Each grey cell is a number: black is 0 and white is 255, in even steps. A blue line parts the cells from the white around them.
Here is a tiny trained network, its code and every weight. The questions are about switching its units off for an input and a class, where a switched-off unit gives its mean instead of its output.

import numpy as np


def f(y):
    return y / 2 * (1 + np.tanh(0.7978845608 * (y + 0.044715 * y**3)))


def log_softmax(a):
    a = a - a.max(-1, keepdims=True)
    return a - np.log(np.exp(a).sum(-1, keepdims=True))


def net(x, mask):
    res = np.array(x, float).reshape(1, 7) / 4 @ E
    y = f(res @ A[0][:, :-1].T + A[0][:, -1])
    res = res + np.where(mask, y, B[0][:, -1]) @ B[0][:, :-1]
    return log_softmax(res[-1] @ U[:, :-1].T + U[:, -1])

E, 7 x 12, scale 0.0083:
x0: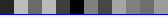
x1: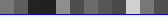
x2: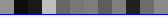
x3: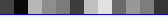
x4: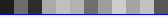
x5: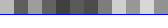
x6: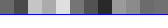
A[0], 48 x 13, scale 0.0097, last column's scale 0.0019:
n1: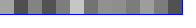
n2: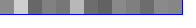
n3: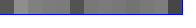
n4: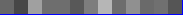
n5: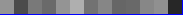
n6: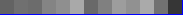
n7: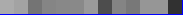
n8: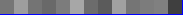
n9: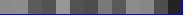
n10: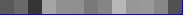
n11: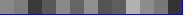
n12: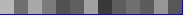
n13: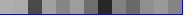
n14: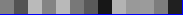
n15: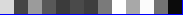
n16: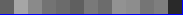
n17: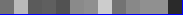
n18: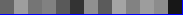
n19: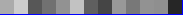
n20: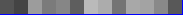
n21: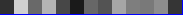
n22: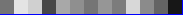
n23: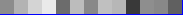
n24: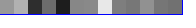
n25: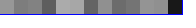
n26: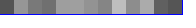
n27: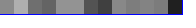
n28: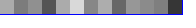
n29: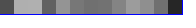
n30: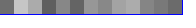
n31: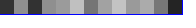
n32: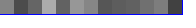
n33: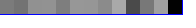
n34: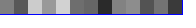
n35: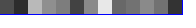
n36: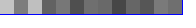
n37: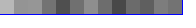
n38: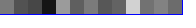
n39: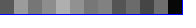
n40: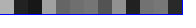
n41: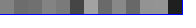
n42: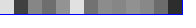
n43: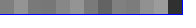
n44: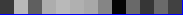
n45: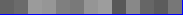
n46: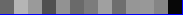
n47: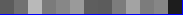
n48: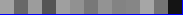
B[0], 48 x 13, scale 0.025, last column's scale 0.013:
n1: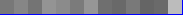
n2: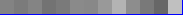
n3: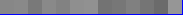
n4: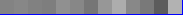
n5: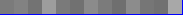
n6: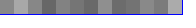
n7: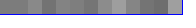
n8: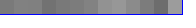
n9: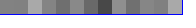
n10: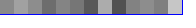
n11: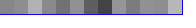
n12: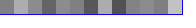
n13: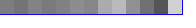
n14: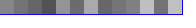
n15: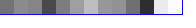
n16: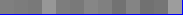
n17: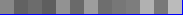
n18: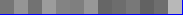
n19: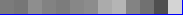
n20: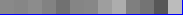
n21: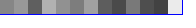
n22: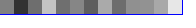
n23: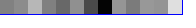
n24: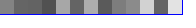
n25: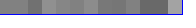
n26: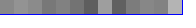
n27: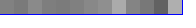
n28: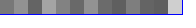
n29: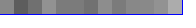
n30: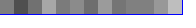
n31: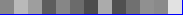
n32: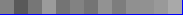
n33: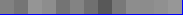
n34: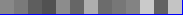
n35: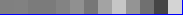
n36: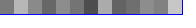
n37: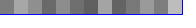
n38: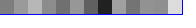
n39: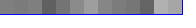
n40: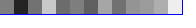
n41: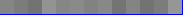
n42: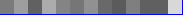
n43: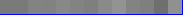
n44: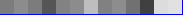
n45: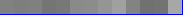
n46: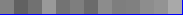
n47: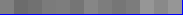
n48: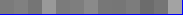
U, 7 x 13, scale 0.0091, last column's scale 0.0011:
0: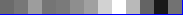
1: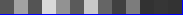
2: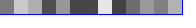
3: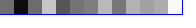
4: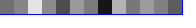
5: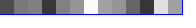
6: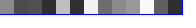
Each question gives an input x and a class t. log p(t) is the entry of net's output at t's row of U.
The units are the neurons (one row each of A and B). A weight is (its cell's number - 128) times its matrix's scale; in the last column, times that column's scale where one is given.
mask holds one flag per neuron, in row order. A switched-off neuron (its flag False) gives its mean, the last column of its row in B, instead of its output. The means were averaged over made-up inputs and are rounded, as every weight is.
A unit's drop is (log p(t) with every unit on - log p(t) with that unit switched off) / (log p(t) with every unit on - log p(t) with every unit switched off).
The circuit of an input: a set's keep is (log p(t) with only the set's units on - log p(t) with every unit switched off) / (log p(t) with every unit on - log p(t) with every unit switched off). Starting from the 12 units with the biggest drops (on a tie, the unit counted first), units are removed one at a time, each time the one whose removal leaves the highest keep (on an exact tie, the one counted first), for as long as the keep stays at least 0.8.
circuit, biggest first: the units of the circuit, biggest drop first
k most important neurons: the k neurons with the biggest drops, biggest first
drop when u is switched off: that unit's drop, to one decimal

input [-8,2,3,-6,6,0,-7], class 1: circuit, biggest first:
[n42]
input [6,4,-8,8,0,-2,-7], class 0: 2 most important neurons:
[n35, n20]
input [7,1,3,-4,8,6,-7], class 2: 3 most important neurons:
[n31, n10, n42]
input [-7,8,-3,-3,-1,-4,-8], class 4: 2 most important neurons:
[n38, n11]
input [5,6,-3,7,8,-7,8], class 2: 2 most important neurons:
[n31, n10]
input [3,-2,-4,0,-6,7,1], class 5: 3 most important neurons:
[n15, n31, n10]
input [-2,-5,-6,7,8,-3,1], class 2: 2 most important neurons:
[n31, n26]
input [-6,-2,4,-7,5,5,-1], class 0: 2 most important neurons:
[n19, n13]
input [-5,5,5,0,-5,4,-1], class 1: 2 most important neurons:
[n42, n31]
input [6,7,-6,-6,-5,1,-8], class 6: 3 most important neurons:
[n24, n17, n23]
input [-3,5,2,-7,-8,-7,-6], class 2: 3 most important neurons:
[n37, n36, n12]
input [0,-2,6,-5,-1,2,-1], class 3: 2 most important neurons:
[n40, n35]
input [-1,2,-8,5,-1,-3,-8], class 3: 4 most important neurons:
[n22, n30, n46, n34]
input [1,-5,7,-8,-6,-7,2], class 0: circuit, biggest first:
[n13]
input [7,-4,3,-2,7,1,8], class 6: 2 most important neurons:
[n14, n34]
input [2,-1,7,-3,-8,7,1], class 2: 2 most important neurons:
[n12, n36]
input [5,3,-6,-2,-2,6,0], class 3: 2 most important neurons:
[n22, n44]
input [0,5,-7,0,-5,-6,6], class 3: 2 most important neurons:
[n22, n15]
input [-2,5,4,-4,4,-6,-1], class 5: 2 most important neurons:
[n44, n23]
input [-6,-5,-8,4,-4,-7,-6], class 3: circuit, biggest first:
[n22]
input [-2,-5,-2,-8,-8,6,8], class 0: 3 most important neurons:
[n19, n13, n31]
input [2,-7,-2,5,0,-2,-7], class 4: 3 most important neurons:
[n23, n34, n14]
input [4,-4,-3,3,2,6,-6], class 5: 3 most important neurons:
[n15, n34, n14]
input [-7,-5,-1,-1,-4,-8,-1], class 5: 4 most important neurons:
[n44, n21, n39, n18]
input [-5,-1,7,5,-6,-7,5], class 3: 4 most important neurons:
[n40, n15, n32, n31]
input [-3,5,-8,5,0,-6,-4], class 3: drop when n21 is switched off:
0.0
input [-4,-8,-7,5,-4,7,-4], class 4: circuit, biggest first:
[n23]
